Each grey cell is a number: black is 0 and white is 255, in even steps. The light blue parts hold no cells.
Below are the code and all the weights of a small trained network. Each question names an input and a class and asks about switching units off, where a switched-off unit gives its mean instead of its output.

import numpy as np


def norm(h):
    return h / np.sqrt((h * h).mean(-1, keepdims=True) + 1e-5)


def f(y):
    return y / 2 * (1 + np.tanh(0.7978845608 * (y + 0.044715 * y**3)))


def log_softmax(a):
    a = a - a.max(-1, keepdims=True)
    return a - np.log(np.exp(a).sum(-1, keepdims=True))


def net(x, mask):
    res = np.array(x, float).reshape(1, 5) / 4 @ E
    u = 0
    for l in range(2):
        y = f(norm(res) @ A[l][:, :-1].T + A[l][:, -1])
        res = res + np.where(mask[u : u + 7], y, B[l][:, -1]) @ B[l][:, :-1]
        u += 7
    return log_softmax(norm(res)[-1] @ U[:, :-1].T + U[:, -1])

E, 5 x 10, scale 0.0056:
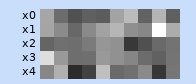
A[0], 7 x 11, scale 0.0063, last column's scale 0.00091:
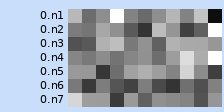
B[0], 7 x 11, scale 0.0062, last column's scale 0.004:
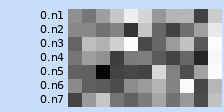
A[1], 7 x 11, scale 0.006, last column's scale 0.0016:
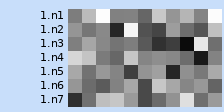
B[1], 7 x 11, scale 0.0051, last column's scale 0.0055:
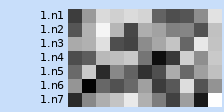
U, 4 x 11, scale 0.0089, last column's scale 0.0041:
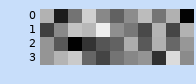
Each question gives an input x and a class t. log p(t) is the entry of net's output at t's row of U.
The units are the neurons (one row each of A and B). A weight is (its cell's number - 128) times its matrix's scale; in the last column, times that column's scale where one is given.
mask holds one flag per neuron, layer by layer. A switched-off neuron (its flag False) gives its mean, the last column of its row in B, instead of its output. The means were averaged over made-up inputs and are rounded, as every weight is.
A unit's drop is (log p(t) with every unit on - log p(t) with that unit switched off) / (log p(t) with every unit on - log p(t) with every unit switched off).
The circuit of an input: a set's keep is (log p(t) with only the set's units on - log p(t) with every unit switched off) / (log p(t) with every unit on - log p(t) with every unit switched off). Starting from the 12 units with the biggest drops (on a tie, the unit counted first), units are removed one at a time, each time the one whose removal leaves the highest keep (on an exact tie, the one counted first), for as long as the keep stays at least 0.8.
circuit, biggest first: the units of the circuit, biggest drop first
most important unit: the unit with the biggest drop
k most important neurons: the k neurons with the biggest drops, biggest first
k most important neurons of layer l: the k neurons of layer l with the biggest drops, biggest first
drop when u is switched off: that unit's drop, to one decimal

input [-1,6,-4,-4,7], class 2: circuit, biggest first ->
0.n5
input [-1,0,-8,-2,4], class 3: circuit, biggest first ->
0.n3, 1.n7
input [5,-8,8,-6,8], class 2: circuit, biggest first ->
1.n7, 1.n1
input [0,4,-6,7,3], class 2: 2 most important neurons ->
0.n5, 0.n3
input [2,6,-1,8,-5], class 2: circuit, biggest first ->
0.n5, 1.n7
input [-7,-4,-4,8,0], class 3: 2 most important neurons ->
0.n3, 0.n2
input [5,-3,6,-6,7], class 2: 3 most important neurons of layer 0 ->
0.n3, 0.n6, 0.n1
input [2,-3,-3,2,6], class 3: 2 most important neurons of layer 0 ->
0.n1, 0.n3
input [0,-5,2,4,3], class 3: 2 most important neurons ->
0.n1, 0.n3
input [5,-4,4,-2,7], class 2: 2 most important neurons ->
0.n3, 1.n1
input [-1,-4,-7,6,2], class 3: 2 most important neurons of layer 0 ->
0.n2, 0.n3
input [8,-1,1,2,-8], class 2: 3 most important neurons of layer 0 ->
0.n3, 0.n1, 0.n7
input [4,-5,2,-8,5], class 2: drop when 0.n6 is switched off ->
0.4
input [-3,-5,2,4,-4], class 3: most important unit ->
0.n2
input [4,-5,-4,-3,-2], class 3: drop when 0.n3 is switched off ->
-0.1
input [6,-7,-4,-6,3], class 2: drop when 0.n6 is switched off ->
0.2
